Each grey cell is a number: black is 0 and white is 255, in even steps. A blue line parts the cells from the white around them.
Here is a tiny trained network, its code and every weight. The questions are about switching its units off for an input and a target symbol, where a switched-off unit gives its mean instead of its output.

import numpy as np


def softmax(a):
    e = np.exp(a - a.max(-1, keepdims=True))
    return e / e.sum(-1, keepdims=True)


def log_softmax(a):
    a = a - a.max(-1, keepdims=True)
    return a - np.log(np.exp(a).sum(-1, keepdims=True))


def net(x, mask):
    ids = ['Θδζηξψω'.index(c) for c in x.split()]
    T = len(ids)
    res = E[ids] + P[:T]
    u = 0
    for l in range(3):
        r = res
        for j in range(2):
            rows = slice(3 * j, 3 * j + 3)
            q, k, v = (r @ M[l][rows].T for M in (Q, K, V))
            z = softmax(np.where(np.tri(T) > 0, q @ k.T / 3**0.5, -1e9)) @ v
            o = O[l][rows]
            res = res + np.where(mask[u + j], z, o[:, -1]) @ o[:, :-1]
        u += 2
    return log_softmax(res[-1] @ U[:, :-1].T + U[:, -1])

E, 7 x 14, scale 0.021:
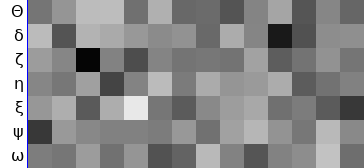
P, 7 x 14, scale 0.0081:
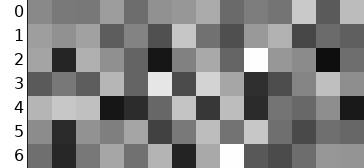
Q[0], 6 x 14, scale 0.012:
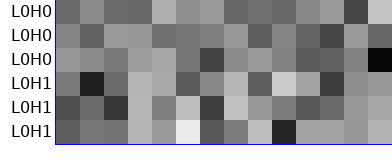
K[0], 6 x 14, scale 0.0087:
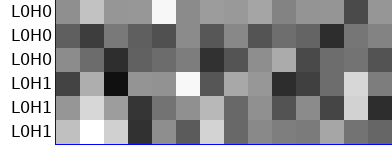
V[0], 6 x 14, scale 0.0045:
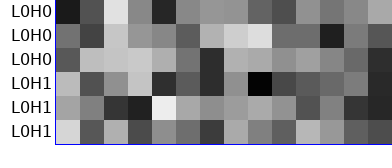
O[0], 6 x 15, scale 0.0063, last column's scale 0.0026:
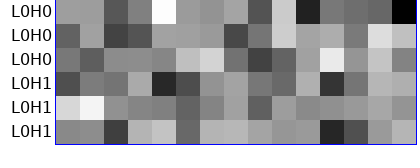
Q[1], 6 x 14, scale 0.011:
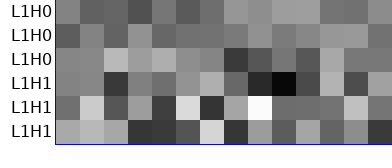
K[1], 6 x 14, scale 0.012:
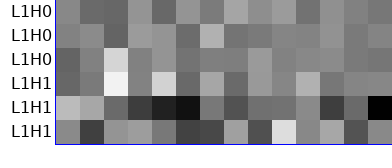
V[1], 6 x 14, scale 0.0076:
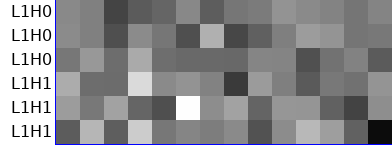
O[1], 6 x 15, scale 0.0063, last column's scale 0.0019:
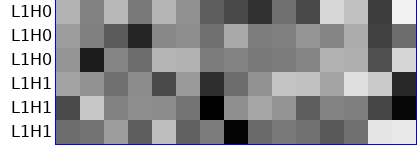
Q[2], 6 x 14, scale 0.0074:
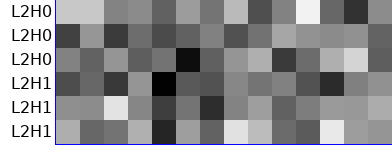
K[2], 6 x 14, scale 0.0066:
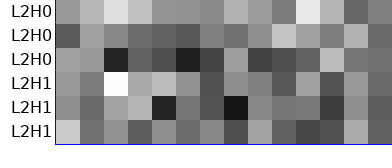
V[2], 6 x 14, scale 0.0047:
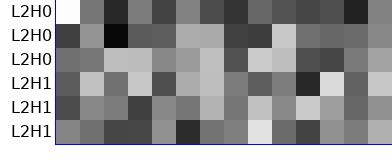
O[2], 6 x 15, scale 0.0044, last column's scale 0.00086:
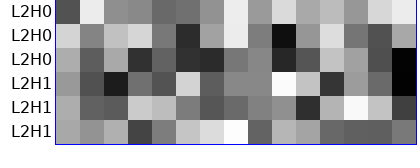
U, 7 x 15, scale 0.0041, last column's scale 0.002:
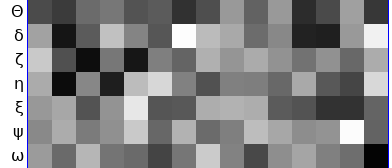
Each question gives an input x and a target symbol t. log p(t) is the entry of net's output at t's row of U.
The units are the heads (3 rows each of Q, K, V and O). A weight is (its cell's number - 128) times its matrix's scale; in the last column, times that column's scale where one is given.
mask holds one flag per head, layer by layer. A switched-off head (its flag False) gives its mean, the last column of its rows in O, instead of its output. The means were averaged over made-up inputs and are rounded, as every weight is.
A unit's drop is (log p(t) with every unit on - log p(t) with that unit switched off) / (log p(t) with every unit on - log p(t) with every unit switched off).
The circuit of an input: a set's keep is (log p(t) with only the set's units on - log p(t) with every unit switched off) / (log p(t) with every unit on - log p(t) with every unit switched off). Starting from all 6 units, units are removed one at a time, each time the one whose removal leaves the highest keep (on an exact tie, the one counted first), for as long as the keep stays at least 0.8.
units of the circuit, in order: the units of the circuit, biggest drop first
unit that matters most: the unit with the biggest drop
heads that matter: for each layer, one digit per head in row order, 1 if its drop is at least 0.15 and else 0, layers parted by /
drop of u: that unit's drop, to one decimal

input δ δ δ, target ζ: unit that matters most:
L1H1
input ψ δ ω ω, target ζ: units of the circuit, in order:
L1H1, L0H0
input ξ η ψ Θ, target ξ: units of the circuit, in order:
L1H1, L0H1
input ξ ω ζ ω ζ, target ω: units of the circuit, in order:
L2H1, L0H0, L1H0, L0H1
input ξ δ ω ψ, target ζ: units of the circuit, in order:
L0H0, L1H1
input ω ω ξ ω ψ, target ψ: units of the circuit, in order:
L0H1, L1H1
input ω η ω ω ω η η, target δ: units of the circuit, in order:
L1H1, L0H1
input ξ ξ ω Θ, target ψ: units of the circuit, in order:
L0H1, L1H1
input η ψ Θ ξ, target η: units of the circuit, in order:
L0H1, L0H0
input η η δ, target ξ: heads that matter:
00 / 01 / 00
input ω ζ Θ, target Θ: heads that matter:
10 / 00 / 11
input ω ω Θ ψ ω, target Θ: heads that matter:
01 / 01 / 00
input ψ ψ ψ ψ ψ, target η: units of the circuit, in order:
L0H1, L2H0
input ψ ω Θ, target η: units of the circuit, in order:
L0H1
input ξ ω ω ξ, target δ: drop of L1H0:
0.1
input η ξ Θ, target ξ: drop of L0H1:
0.1
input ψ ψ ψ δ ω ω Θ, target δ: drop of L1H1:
0.6
